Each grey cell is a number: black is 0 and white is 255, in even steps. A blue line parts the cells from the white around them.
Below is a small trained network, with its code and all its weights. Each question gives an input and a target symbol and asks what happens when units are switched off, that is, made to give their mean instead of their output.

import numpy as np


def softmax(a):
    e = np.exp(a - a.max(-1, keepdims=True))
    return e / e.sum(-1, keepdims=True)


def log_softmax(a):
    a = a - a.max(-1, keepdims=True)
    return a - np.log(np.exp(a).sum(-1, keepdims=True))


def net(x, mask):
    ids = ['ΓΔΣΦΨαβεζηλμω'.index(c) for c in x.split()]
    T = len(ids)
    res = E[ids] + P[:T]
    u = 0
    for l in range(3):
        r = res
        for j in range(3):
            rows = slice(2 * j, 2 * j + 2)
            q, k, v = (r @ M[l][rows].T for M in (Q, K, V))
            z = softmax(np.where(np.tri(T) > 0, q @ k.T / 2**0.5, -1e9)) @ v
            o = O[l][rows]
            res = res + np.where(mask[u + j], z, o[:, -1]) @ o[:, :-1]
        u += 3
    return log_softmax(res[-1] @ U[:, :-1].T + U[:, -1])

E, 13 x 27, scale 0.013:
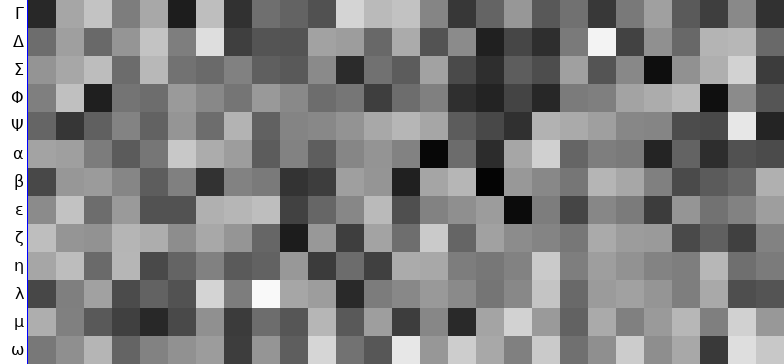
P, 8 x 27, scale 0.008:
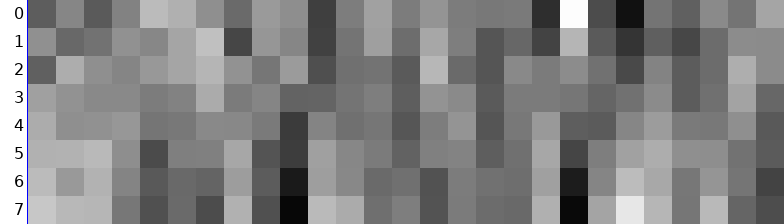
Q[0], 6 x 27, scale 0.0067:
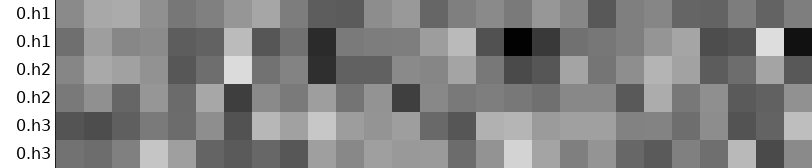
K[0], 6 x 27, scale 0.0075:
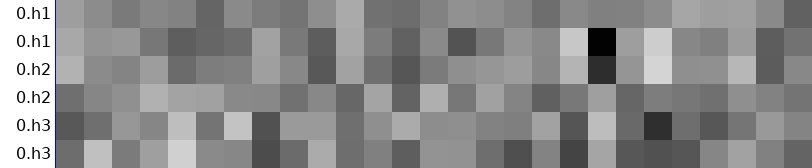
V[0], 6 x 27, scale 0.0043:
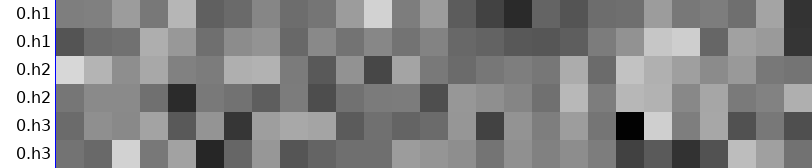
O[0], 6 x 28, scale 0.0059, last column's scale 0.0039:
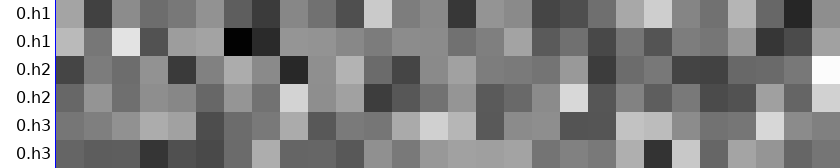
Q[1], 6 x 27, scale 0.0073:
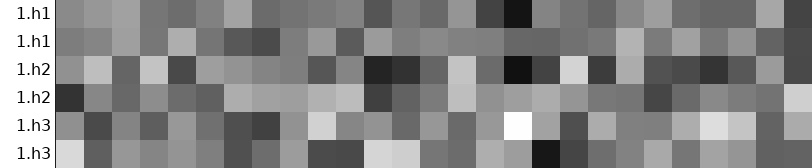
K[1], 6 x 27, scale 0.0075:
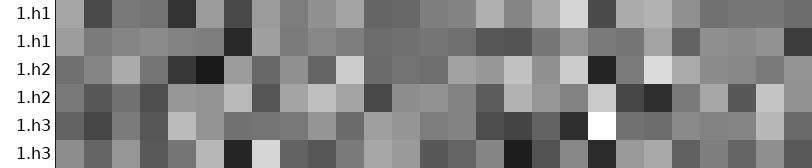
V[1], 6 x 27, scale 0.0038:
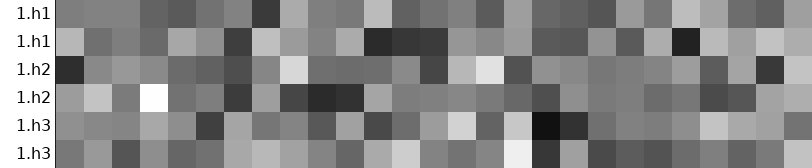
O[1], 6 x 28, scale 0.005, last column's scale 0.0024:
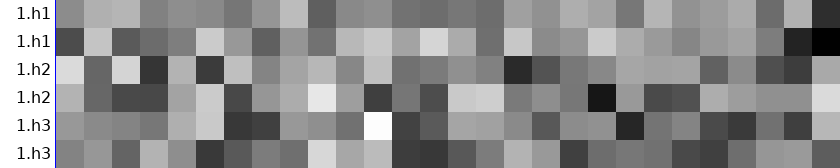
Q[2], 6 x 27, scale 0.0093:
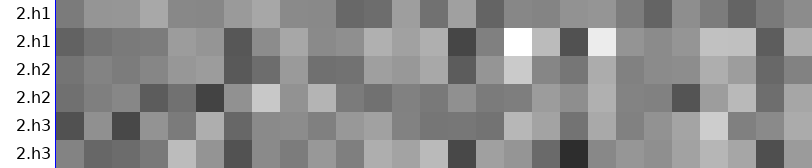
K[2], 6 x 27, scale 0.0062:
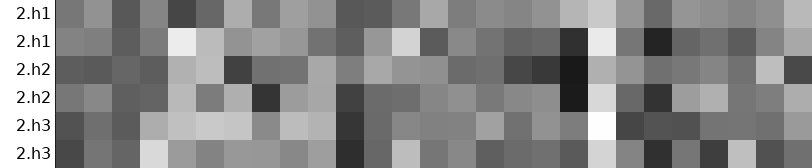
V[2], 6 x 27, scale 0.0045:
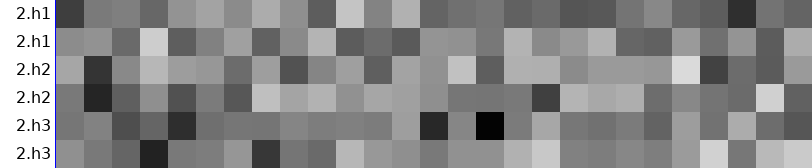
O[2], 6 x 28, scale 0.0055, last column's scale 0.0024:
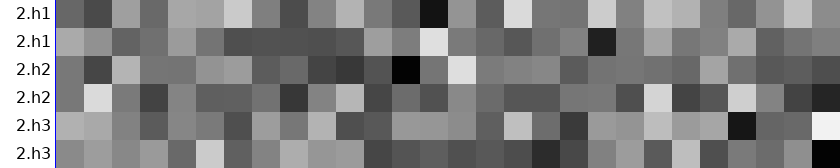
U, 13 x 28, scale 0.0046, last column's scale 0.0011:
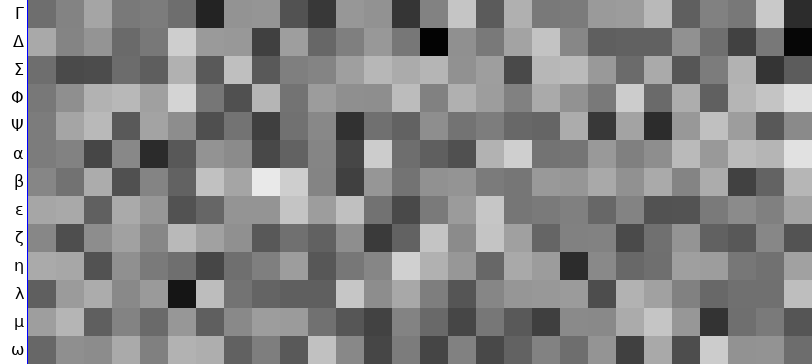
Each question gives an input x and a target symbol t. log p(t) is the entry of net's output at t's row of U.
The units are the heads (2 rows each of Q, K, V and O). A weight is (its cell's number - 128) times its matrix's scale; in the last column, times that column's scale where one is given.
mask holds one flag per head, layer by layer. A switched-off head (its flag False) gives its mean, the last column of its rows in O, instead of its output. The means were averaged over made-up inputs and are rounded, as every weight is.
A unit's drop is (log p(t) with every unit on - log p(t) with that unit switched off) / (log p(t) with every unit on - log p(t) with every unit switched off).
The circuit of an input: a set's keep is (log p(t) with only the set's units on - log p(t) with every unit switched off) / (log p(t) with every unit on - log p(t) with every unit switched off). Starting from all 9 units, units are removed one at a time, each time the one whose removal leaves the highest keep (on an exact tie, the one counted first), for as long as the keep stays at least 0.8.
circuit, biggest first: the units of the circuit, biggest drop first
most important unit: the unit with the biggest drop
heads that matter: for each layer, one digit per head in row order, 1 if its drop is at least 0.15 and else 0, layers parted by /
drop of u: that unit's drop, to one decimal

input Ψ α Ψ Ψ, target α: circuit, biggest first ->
[1.h3; 1.h2]
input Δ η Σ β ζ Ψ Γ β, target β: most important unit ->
1.h2
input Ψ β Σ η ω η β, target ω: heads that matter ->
010 / 000 / 001
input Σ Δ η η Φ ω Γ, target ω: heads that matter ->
000 / 000 / 001
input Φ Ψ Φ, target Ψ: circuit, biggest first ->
[2.h2; 0.h1]
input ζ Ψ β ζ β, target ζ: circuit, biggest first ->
[2.h2; 2.h1; 0.h2]
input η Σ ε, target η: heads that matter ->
000 / 000 / 100
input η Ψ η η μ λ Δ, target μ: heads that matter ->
010 / 000 / 001
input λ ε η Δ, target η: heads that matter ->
010 / 000 / 100
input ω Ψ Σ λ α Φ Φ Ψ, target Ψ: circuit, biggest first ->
[0.h1; 2.h2]
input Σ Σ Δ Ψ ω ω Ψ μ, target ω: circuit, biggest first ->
[2.h3; 1.h2]
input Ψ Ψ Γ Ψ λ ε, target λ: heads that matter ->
000 / 010 / 001
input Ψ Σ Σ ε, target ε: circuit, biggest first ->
[1.h3; 2.h2]
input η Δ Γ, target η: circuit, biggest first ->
[2.h1]
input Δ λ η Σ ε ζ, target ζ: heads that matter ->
010 / 000 / 010
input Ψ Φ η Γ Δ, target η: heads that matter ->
000 / 000 / 100
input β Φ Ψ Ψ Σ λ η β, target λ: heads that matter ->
010 / 010 / 001
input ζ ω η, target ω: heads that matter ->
000 / 000 / 001
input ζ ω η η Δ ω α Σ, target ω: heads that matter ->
010 / 000 / 001
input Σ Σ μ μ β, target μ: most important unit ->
2.h3
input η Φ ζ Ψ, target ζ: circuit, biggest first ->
[2.h2; 0.h2; 2.h1]
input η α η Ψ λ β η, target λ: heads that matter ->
010 / 010 / 001
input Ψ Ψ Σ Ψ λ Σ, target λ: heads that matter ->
000 / 010 / 001
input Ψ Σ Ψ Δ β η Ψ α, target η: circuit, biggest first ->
[2.h1; 1.h2]
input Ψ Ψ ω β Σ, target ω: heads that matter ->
000 / 000 / 001
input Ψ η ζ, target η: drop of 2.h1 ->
1.2
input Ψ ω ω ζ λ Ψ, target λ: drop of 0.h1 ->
0.1
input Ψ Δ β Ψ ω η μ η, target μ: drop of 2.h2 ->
0.0
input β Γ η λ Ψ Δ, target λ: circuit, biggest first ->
[1.h2]
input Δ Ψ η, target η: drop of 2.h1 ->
0.7
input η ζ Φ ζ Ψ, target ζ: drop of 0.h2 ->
0.1
